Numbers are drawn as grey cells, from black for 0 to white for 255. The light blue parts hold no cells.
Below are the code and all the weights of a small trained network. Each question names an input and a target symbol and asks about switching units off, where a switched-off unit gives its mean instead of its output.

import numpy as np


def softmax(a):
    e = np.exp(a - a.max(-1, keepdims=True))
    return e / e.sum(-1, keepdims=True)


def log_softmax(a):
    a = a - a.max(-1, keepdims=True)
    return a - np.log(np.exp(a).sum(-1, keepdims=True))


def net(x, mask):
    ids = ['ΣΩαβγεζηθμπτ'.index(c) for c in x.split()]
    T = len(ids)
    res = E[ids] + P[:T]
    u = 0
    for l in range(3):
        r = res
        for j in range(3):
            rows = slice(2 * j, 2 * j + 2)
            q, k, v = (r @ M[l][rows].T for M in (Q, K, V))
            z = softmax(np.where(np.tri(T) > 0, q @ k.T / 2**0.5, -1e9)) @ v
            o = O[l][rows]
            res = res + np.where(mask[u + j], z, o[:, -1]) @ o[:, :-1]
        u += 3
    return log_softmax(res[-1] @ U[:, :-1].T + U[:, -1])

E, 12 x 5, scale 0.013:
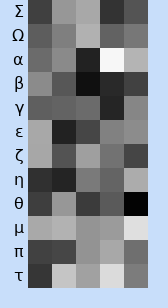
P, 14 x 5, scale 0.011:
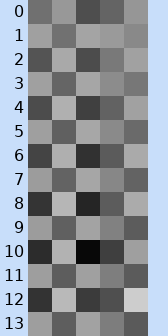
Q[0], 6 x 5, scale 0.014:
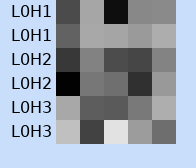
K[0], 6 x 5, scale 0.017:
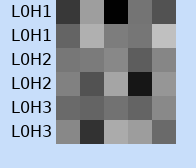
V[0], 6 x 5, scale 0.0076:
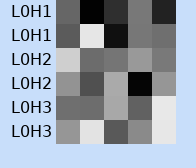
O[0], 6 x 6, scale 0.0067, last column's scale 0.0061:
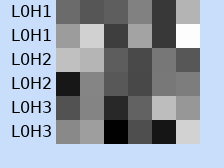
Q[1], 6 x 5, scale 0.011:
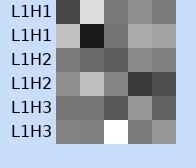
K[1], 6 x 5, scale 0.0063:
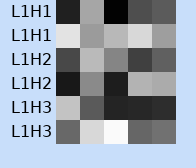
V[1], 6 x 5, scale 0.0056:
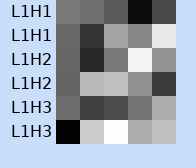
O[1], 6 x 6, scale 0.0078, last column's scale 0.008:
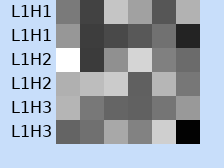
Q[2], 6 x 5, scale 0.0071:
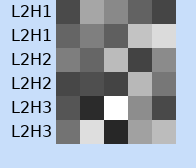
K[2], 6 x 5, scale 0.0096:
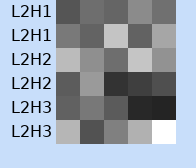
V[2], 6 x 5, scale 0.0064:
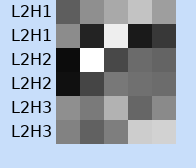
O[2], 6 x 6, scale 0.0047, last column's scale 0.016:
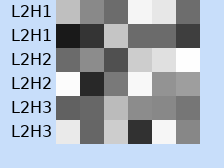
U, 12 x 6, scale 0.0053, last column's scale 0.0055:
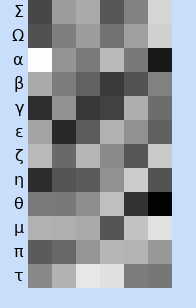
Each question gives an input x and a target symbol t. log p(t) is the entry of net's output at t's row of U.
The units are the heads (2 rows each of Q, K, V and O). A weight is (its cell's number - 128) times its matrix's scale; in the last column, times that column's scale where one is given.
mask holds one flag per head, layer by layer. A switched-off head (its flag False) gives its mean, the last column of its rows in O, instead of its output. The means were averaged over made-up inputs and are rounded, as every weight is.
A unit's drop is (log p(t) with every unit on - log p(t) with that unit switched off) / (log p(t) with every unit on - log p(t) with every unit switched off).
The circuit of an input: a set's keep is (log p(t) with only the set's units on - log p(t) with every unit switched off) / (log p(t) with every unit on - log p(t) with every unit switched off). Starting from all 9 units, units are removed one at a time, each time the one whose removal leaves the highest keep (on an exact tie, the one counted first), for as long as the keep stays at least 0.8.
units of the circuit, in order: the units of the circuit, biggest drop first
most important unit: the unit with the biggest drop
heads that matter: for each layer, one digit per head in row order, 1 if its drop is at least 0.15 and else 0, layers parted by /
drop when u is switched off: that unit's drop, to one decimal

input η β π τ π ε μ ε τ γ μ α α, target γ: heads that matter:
101 / 010 / 000
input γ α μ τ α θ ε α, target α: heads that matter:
010 / 000 / 000
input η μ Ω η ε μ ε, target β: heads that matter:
100 / 101 / 110
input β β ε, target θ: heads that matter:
100 / 101 / 001
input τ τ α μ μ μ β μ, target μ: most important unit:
L0H1
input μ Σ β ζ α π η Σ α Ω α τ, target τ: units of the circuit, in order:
L0H3, L1H1, L0H1
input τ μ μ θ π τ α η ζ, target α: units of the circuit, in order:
L2H1, L0H1, L0H3, L1H1
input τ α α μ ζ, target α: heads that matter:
101 / 101 / 100
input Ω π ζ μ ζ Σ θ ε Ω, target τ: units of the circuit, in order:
L1H1, L0H1
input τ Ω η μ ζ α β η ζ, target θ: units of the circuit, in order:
L1H1, L0H1, L2H3, L1H3
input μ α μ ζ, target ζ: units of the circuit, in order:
L0H3, L2H2, L1H2, L0H1
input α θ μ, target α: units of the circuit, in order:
L2H1, L0H1, L0H2
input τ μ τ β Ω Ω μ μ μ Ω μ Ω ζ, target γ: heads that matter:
011 / 010 / 010
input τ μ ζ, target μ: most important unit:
L0H1
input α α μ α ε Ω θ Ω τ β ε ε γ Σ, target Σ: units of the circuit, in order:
L2H2, L0H2, L0H1, L1H2
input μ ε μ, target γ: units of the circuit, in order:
L0H3, L1H2
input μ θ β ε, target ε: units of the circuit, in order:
L0H3, L0H1, L1H2, L1H1
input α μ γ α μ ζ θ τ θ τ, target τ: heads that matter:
100 / 100 / 000
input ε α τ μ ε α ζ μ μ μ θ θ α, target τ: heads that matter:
101 / 100 / 000
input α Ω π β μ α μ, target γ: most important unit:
L0H3
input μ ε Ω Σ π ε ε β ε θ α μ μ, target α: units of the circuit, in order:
L0H1, L1H3, L0H3, L2H1
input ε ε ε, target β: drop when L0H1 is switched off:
0.2
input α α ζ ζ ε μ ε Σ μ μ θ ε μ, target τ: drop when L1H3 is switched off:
-0.1
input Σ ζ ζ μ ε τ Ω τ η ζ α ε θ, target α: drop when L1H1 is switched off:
0.2
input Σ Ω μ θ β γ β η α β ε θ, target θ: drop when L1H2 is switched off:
0.0
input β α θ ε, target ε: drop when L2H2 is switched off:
0.1
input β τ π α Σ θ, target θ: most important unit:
L2H3
